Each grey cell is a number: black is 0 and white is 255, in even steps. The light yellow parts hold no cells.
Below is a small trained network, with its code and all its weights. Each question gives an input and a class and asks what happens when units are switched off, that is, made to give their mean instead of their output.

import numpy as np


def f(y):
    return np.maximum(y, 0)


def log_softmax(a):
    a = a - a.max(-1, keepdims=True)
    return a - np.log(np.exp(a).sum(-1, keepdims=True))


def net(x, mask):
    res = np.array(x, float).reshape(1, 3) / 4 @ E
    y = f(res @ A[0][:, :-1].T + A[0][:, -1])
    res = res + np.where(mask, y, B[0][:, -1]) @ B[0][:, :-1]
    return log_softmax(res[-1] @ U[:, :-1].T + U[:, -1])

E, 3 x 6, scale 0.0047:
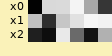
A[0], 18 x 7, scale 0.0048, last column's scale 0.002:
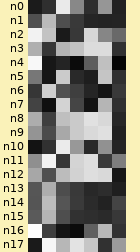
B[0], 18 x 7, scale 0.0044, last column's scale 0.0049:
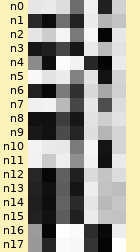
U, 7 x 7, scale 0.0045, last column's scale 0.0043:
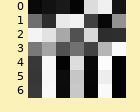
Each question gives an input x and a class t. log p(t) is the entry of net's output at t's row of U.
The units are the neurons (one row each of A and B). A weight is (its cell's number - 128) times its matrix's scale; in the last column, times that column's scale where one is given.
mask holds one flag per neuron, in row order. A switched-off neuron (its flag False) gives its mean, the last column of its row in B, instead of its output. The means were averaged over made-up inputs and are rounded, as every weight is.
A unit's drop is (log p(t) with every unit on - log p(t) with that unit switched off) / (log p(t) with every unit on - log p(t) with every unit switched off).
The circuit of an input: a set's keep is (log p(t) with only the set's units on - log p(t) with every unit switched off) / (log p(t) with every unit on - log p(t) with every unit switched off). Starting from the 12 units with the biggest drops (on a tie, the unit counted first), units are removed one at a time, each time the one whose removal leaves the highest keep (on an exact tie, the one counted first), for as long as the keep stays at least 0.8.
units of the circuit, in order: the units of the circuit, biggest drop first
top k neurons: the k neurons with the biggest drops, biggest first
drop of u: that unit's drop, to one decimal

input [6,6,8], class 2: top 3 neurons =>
(n10; n0; n7)
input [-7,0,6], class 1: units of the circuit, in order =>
(n4)
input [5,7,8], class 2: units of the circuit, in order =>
(n10; n0)
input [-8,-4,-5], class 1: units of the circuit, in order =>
(n16; n4)
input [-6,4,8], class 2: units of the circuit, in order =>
(n7; n5)
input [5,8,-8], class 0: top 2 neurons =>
(n8; n12)
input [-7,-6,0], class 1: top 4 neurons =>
(n16; n4; n8; n3)
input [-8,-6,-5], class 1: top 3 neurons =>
(n16; n4; n2)
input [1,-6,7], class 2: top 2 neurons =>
(n10; n0)
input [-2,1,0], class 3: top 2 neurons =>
(n17; n11)
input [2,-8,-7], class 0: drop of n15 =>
0.1
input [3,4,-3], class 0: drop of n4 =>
0.4
